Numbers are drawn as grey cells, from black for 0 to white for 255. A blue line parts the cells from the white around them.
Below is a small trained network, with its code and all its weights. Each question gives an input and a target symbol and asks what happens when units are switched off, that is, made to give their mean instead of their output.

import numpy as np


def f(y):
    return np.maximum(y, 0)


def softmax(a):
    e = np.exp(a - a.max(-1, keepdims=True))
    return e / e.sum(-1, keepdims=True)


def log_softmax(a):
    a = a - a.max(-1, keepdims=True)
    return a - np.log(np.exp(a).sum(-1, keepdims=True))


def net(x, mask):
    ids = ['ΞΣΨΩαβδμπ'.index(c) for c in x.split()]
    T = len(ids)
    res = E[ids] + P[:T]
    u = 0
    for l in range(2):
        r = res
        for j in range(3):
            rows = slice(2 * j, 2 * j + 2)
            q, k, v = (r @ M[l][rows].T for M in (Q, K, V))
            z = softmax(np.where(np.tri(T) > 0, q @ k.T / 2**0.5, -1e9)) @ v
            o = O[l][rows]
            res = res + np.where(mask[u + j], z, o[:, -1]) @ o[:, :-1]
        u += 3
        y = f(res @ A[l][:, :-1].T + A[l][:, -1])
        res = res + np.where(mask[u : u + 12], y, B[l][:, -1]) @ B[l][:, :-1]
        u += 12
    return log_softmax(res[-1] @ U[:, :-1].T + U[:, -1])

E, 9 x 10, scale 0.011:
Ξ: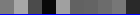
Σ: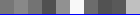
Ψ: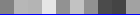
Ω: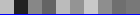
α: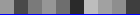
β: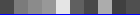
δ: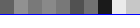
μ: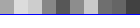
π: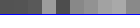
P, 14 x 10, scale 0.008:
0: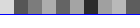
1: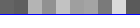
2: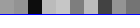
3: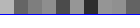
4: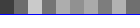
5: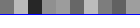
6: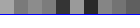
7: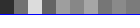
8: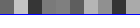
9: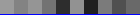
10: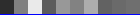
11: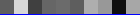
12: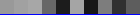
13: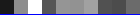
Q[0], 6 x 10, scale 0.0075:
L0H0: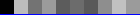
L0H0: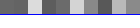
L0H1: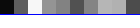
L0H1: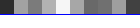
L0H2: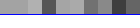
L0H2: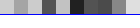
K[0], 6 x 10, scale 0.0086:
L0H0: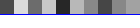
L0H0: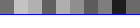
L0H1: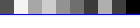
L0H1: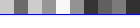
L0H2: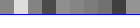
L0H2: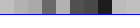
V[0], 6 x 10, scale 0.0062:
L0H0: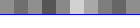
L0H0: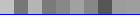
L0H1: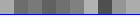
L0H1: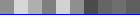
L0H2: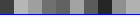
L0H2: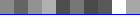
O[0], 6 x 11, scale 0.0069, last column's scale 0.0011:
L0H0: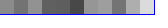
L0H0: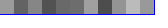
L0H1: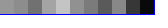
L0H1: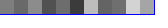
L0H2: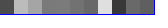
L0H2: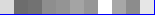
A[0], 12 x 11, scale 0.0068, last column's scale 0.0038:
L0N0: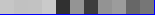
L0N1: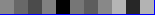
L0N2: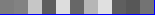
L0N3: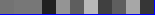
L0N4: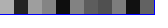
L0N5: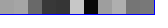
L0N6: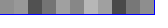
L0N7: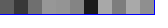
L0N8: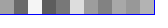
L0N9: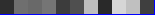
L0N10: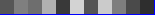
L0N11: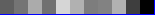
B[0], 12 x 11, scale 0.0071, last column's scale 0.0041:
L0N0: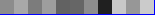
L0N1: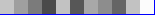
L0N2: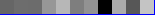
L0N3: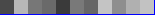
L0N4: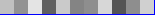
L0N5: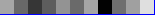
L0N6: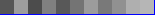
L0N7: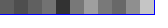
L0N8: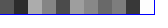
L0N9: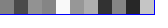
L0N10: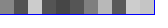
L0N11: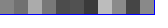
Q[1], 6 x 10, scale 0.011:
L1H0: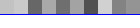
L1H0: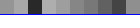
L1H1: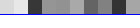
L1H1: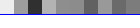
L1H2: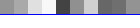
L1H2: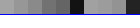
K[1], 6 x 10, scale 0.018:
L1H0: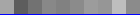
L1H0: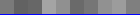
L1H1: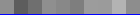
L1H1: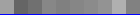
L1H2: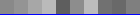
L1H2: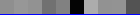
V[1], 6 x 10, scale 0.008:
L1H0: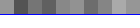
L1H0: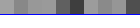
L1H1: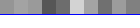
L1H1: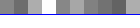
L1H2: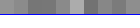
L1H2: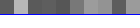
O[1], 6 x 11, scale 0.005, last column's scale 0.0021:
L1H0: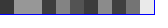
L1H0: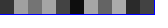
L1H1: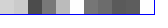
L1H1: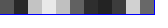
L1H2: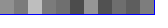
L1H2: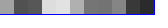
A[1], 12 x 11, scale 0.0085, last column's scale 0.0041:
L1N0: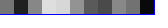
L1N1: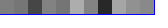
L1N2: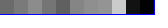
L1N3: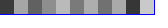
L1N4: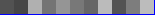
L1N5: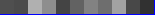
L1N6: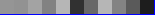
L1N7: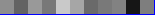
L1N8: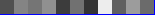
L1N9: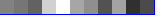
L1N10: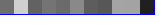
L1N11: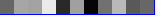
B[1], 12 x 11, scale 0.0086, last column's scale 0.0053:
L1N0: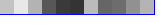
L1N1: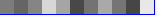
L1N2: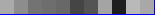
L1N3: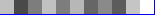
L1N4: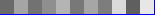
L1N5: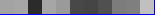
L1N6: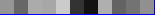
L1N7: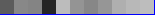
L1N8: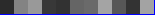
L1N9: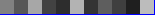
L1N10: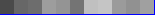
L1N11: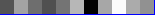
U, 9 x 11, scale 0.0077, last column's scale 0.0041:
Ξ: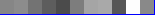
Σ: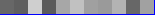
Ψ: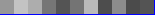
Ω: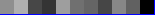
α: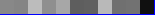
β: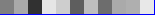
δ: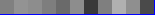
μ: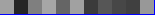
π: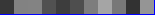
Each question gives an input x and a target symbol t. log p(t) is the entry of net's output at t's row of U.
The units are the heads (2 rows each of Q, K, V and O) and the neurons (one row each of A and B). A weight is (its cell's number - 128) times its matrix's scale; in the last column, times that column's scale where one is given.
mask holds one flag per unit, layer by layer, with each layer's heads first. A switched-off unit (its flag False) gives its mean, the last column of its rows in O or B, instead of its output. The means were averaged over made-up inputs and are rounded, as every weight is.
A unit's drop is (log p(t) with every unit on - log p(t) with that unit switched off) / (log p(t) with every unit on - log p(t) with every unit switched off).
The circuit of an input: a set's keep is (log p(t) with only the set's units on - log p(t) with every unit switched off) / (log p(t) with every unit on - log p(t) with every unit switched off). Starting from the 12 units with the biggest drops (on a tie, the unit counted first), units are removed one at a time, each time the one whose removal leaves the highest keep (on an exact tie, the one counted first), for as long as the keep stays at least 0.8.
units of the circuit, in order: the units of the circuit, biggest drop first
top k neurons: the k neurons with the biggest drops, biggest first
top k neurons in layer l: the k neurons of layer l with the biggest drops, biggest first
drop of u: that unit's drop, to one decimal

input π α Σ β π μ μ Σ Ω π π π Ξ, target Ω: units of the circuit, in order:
L0N5; L0N1
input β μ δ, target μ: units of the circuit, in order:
L1N9; L0N9
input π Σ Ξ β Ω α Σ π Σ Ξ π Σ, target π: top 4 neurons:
L0N3; L1N8; L0N9; L0N2
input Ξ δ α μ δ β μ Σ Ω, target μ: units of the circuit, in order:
L0H1; L0N2; L1N9
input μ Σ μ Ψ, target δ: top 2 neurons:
L1N11; L0N1
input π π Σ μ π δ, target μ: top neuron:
L0N9
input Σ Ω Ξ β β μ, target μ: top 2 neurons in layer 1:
L1N9; L1N3
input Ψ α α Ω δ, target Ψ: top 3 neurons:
L1N0; L0N9; L1N9
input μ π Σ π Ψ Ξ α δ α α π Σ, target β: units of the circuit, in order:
L1H2; L1N9; L0N6; L1N1
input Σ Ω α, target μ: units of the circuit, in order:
L1N9; L0H1
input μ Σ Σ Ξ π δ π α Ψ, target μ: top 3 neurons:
L1N9; L0N1; L0N10
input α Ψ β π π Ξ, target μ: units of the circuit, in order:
L1H2; L1N9; L1N3; L0N10
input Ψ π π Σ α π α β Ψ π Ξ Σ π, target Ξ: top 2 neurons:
L0N5; L0N10
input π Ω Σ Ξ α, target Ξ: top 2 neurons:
L1N2; L1N3
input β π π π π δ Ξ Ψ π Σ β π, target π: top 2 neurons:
L1N8; L0N10
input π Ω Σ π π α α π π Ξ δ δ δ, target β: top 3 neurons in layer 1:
L1N10; L1N1; L1N9
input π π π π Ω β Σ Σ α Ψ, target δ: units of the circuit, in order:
L1N11; L0N0; L0N1
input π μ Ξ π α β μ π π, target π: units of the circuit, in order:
L1N8; L0N5; L0N2; L1N3
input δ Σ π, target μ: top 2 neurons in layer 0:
L0N9; L0N10
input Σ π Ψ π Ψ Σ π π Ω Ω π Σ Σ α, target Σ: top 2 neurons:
L1N7; L0N5
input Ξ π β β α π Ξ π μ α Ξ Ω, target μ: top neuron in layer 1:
L1N4
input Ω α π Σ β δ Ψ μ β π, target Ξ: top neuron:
L0N1
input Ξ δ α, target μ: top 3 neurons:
L1N9; L1N3; L0N10
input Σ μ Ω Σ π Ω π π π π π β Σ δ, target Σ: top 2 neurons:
L0N9; L0N5
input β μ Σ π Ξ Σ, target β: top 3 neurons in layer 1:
L1N9; L1N10; L1N1
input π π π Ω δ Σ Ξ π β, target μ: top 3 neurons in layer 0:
L0N2; L0N10; L0N8
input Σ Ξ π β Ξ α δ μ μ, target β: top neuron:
L0N8
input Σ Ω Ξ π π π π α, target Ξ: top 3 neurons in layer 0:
L0N2; L0N3; L0N10
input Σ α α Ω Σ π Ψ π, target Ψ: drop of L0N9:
0.6
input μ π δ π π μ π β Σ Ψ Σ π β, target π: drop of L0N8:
-0.1
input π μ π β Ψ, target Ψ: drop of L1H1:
0.7
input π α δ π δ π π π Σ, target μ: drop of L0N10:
0.1
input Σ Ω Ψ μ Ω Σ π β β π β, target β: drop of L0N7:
0.0
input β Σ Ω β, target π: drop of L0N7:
0.1
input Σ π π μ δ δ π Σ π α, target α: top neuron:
L0N4
